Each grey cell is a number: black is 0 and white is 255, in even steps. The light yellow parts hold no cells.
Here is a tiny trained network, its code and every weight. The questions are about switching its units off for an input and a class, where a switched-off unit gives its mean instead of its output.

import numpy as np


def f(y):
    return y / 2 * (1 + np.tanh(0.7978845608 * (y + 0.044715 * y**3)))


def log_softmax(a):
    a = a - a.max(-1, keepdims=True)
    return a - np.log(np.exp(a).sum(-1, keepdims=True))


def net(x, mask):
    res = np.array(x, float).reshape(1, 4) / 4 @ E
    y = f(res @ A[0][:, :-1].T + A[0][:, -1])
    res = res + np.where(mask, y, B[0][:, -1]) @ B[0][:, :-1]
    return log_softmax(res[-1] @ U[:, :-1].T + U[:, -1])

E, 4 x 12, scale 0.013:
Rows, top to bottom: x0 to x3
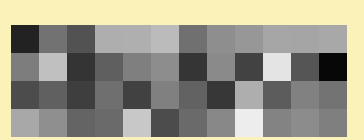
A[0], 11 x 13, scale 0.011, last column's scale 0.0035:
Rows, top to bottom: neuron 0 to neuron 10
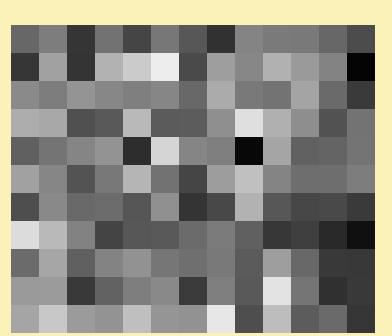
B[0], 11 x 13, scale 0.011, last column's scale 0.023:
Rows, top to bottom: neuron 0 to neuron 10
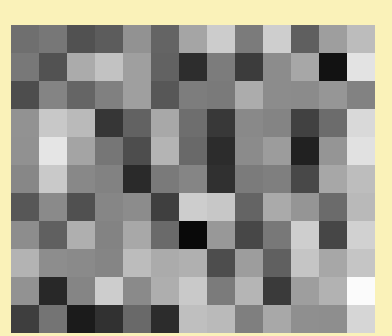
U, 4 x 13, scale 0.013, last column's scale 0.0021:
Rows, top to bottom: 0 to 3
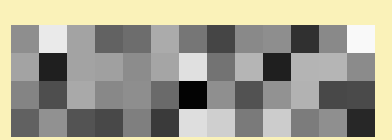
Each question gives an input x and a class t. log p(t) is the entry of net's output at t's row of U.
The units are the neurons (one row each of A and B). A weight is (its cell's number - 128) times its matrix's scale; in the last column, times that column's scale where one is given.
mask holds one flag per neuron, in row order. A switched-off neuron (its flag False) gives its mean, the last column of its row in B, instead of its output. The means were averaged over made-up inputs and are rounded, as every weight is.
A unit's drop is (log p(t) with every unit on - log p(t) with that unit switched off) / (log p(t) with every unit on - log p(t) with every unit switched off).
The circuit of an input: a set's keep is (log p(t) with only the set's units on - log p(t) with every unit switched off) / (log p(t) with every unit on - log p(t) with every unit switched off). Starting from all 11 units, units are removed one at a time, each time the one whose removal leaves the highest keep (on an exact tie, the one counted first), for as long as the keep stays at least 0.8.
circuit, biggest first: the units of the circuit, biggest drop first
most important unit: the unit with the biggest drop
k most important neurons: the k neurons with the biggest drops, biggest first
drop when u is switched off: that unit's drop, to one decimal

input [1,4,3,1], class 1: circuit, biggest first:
[neuron 9]
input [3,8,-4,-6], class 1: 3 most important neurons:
[neuron 9; neuron 8; neuron 3]
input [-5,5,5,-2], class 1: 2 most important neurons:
[neuron 9; neuron 1]
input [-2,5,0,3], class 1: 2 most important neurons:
[neuron 9; neuron 4]
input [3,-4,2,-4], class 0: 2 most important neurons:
[neuron 9; neuron 1]
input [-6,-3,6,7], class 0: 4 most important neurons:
[neuron 1; neuron 10; neuron 3; neuron 5]
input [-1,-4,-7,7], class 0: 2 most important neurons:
[neuron 3; neuron 6]
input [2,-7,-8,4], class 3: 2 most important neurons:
[neuron 9; neuron 8]
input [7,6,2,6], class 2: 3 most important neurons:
[neuron 1; neuron 4; neuron 3]
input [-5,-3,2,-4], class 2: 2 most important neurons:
[neuron 9; neuron 3]
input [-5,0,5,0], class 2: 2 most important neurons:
[neuron 7; neuron 10]
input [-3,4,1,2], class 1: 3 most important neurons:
[neuron 9; neuron 1; neuron 4]
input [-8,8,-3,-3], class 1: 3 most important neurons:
[neuron 9; neuron 8; neuron 1]
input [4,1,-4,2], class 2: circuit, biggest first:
[neuron 1]
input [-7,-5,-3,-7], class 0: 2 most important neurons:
[neuron 1; neuron 9]
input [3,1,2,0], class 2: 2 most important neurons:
[neuron 10; neuron 9]
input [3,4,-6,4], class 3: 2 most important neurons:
[neuron 10; neuron 4]
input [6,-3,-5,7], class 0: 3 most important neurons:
[neuron 7; neuron 5; neuron 3]
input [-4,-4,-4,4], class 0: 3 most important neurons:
[neuron 9; neuron 1; neuron 10]
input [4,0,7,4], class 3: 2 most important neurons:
[neuron 6; neuron 4]
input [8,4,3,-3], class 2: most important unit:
neuron 1
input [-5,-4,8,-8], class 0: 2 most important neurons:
[neuron 4; neuron 10]
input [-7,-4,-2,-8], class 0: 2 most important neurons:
[neuron 4; neuron 1]
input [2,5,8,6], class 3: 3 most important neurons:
[neuron 6; neuron 0; neuron 4]
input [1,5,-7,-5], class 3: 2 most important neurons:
[neuron 10; neuron 3]
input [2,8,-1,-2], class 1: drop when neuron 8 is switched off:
0.0
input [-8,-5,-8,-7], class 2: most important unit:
neuron 7
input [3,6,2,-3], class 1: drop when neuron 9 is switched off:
1.2
